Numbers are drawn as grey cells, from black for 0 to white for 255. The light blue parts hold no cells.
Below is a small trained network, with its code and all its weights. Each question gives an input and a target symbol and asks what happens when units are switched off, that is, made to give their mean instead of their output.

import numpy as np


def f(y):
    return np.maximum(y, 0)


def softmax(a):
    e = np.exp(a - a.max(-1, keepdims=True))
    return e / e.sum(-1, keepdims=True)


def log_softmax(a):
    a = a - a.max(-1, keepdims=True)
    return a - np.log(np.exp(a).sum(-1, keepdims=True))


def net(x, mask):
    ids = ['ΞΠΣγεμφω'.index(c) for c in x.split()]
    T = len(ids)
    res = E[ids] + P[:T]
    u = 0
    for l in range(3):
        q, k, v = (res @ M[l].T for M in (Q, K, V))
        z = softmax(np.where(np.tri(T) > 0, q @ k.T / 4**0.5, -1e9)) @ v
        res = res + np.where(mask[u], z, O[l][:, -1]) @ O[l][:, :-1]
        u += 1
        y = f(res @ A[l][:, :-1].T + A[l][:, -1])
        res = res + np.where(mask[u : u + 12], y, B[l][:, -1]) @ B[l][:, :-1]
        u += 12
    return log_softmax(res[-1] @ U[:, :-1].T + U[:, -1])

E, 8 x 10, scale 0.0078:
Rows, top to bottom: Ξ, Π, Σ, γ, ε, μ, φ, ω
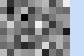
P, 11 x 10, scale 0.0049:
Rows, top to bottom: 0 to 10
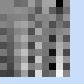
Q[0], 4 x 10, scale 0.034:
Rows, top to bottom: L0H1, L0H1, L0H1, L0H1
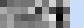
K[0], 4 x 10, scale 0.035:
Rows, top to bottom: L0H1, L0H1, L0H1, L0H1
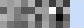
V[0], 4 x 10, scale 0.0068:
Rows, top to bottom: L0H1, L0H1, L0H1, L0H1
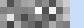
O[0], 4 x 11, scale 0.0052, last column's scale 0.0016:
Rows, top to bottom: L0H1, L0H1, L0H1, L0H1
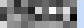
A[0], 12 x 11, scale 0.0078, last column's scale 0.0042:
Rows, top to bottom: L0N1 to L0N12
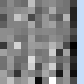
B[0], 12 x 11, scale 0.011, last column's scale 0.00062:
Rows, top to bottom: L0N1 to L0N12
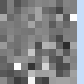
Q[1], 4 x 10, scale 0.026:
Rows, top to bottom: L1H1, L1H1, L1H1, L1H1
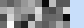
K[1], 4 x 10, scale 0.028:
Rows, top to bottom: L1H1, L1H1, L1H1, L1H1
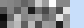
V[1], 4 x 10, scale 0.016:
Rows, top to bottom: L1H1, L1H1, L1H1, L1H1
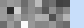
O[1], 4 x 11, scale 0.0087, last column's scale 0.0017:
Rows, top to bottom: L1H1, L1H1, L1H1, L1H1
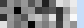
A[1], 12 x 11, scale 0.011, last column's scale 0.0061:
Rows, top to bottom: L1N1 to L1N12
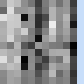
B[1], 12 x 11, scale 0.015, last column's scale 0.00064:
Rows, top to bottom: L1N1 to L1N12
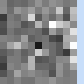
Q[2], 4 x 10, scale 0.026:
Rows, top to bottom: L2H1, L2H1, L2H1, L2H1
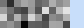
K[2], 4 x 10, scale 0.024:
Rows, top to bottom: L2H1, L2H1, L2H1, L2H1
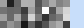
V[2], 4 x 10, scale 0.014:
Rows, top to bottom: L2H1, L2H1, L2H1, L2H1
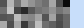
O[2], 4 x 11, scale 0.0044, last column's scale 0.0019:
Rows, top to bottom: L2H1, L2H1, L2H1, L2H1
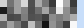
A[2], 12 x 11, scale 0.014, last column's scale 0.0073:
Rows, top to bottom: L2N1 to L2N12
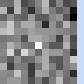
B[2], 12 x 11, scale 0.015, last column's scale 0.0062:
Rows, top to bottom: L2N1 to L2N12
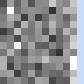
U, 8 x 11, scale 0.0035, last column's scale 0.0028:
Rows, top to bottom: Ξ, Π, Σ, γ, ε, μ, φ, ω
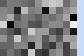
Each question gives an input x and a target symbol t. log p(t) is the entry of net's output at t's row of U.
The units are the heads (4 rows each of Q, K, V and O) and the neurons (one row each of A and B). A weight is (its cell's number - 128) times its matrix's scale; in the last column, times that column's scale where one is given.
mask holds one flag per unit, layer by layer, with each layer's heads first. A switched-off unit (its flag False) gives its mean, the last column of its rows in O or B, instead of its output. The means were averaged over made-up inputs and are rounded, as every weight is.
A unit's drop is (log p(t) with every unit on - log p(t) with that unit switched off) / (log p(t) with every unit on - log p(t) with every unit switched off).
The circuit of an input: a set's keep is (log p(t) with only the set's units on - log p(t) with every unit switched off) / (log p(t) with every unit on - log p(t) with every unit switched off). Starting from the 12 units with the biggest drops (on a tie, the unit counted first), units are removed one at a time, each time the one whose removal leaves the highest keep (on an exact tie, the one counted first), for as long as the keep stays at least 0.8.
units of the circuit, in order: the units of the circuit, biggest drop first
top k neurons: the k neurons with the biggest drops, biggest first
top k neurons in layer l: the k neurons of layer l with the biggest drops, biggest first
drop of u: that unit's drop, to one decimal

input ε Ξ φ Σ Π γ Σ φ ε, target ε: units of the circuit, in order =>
L0H1, L1H1, L0N7, L2N6
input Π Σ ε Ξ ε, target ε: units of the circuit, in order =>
L0H1, L1H1, L2N6
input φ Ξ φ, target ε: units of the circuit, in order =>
L1H1, L2N6
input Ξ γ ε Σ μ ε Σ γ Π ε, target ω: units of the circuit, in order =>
L1H1, L0H1, L2N3
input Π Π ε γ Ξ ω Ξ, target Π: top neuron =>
L2N4
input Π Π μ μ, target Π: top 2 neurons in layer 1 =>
L1N6, L1N5
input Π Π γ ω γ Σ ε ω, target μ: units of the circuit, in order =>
L0H1, L1H1, L2N7
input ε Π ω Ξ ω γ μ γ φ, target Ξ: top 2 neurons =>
L2N1, L2N9
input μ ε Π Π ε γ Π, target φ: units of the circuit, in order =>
L0H1, L1H1, L2N12
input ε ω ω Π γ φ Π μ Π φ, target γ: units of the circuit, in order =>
L0H1, L1H1, L2N10
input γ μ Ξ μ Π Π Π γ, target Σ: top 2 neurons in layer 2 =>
L2N2, L2N11
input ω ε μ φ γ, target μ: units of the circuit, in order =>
L2N7, L1H1
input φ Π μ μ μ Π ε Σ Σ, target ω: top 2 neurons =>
L1N9, L2N3
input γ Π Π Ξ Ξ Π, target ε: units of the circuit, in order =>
L1H1, L0H1, L2N6
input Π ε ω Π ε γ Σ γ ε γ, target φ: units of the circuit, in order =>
L1H1, L0H1, L2N12
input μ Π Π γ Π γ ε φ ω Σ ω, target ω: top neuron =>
L2N3
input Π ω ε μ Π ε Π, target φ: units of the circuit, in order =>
L1H1, L2N12
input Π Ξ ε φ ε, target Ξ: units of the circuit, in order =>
L0H1, L1H1, L2N1
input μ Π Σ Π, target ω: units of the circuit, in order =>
L0H1, L1H1, L2N3
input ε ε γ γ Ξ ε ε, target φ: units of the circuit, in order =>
L2N12, L1H1
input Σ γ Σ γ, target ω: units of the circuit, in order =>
L1H1, L0H1, L2N3
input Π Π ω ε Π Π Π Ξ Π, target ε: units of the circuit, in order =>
L1H1, L2N6
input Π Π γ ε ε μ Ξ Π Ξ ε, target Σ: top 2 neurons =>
L2N2, L0N7
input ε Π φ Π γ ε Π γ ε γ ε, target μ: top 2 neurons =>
L2N7, L0N7
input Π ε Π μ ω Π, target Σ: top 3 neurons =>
L2N2, L1N7, L2N11
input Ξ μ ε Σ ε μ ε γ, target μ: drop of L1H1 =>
0.2
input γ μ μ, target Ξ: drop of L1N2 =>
0.1
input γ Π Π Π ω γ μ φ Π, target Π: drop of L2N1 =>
0.0
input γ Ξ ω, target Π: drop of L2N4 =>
0.5
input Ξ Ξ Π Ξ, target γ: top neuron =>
L0N11
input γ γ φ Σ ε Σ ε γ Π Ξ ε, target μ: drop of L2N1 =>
0.1
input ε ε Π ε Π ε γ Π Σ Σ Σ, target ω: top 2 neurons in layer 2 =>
L2N3, L2N9
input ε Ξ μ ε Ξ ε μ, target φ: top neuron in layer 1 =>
L1N7
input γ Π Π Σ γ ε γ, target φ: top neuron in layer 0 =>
L0N3
